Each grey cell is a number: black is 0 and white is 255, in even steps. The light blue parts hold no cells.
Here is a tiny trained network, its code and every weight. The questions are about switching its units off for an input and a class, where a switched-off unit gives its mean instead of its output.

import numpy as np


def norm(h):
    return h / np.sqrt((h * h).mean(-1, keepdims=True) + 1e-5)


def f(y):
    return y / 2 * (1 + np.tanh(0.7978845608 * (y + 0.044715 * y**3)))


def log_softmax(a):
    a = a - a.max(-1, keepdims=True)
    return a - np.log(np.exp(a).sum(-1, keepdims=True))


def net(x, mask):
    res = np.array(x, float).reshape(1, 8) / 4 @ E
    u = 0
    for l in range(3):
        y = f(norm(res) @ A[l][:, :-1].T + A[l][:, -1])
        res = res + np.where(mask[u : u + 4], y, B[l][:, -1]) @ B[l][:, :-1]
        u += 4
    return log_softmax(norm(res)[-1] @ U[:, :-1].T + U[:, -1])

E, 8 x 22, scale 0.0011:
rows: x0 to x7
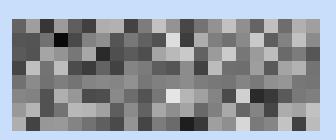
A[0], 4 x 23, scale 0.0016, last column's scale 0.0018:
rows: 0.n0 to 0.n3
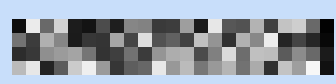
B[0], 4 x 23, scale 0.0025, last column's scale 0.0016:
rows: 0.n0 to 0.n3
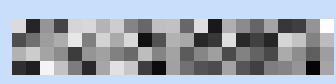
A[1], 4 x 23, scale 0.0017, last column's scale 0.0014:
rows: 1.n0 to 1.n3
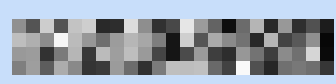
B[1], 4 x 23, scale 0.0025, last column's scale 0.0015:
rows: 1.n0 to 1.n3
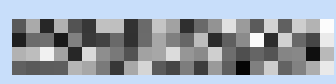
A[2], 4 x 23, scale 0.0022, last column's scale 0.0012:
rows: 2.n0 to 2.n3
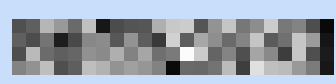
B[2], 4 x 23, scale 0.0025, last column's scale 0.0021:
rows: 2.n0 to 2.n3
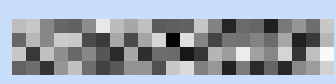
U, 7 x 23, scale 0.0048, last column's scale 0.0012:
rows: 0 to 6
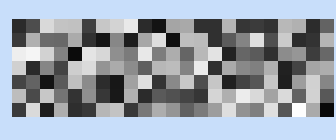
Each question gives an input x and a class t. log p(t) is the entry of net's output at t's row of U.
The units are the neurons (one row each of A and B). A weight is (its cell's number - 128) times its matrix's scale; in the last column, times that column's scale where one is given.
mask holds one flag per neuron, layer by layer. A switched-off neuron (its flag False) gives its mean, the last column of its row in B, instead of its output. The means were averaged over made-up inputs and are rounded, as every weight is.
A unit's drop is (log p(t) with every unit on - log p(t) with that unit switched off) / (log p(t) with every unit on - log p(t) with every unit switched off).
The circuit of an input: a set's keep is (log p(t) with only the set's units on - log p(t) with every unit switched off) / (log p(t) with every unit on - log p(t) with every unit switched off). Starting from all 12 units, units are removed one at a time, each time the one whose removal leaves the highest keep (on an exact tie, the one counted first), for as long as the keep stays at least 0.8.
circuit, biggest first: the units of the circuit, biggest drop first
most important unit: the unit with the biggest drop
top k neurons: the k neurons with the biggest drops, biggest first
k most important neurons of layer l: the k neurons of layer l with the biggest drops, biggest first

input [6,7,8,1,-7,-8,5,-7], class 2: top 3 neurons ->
(2.n0; 1.n1; 1.n3)
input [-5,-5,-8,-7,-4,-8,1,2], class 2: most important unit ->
1.n2
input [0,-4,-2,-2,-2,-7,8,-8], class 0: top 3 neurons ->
(0.n3; 1.n3; 2.n3)
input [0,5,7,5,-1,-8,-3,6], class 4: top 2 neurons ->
(2.n3; 1.n2)
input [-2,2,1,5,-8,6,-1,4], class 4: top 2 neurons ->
(1.n3; 2.n2)
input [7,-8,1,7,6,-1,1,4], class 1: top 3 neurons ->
(1.n1; 1.n0; 2.n2)
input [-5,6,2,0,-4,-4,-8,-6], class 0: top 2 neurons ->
(0.n1; 1.n1)
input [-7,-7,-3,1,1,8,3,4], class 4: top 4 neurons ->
(1.n3; 2.n1; 2.n2; 1.n0)
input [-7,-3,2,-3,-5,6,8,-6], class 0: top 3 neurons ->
(0.n3; 0.n0; 2.n3)
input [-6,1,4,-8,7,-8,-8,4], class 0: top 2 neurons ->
(0.n1; 0.n0)
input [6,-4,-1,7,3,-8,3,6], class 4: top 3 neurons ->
(2.n3; 1.n0; 2.n2)
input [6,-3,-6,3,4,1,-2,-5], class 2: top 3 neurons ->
(1.n2; 1.n0; 0.n3)
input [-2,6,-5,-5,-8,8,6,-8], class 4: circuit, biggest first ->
(1.n3; 0.n0)
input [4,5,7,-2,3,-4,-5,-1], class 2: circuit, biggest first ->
(2.n0)
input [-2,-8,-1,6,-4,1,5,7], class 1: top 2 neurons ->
(1.n1; 2.n2)
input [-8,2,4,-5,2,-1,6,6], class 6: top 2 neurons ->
(1.n0; 0.n0)
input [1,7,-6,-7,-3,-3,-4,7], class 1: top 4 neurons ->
(2.n1; 0.n0; 2.n2; 1.n0)
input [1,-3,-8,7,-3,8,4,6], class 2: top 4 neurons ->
(1.n2; 2.n3; 2.n2; 0.n1)
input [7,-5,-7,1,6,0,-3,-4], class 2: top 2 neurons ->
(1.n2; 1.n0)
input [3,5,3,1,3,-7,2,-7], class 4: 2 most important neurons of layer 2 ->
(2.n3; 2.n1)
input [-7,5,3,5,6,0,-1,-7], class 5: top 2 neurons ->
(2.n2; 1.n1)
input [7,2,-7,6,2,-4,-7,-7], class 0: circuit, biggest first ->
(0.n1)
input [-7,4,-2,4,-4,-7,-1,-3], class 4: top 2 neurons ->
(2.n3; 1.n1)
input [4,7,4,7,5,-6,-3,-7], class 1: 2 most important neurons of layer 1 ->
(1.n0; 1.n3)
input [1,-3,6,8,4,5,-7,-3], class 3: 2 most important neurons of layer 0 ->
(0.n0; 0.n3)
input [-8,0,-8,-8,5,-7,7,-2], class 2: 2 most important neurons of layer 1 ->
(1.n2; 1.n3)
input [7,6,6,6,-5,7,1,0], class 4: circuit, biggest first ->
(1.n3)
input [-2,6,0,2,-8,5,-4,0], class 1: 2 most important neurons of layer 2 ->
(2.n1; 2.n3)
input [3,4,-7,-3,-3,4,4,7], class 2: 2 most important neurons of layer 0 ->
(0.n0; 0.n1)
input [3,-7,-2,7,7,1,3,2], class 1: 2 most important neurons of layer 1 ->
(1.n1; 1.n0)
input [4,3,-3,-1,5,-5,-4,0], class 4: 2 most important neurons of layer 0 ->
(0.n3; 0.n0)
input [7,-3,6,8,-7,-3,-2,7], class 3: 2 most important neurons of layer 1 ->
(1.n0; 1.n2)
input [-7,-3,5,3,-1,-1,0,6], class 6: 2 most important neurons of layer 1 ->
(1.n0; 1.n2)
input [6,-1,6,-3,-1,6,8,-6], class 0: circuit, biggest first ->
(0.n3)
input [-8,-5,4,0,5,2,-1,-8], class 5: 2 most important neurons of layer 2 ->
(2.n2; 2.n1)
